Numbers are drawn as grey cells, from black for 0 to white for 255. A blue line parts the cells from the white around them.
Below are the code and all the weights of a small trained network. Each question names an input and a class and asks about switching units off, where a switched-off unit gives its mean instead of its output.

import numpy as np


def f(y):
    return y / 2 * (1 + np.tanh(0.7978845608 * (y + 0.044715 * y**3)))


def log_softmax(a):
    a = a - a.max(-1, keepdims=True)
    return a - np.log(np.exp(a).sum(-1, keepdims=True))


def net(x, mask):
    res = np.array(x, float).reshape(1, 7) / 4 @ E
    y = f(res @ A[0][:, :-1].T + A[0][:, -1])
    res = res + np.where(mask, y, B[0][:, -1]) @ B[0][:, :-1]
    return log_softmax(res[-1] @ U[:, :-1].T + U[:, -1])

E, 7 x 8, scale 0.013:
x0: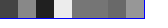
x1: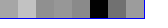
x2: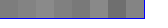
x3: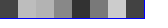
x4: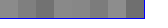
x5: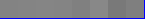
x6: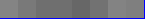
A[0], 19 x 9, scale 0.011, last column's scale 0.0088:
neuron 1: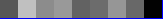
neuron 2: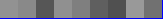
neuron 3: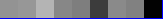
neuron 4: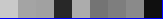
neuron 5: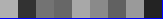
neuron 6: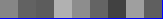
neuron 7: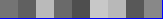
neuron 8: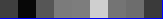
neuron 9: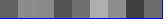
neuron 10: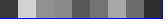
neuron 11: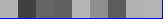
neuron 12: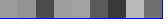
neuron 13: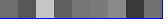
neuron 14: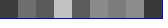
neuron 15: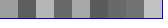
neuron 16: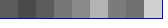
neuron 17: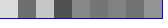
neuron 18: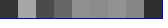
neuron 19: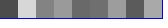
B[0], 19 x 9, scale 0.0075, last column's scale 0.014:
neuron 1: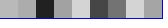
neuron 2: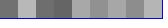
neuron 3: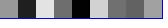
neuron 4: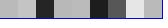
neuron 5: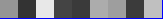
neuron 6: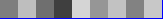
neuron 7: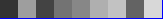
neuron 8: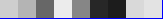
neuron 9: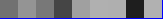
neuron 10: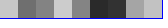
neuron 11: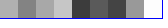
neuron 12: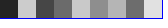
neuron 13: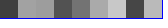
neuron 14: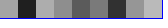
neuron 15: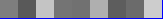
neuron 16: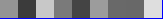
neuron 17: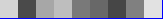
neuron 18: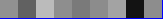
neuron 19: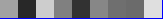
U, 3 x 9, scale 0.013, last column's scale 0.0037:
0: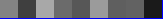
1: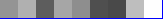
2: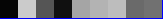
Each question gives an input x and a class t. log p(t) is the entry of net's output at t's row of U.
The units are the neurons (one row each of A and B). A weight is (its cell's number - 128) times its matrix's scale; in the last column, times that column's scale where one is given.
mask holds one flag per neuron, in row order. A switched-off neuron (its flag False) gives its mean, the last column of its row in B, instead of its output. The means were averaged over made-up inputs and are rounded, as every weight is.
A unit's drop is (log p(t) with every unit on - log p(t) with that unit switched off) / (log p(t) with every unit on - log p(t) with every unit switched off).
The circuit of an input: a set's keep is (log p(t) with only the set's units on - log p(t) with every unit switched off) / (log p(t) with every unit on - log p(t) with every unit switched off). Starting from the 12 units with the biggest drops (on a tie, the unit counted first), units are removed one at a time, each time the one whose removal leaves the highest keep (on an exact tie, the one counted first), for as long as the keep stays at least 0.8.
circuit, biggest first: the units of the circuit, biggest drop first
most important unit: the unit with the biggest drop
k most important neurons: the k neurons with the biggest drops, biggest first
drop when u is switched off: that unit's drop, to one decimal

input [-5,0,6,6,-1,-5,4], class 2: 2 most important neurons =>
[neuron 7; neuron 13]
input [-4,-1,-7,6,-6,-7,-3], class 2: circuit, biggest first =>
[neuron 7]
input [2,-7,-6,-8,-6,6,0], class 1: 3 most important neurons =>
[neuron 8; neuron 19; neuron 11]
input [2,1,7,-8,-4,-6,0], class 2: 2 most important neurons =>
[neuron 12; neuron 6]
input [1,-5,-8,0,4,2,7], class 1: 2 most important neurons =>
[neuron 8; neuron 5]
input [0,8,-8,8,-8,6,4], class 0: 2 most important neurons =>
[neuron 3; neuron 19]
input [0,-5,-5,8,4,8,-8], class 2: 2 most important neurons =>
[neuron 7; neuron 9]
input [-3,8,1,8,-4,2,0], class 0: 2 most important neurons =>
[neuron 3; neuron 19]
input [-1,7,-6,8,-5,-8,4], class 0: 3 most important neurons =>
[neuron 3; neuron 19; neuron 8]
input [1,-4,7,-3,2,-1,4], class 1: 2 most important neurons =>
[neuron 8; neuron 19]
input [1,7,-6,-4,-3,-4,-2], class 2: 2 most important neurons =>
[neuron 12; neuron 8]
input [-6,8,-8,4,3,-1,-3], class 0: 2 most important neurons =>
[neuron 3; neuron 8]
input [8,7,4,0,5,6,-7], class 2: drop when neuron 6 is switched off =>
0.2
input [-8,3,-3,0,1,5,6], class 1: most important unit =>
neuron 4
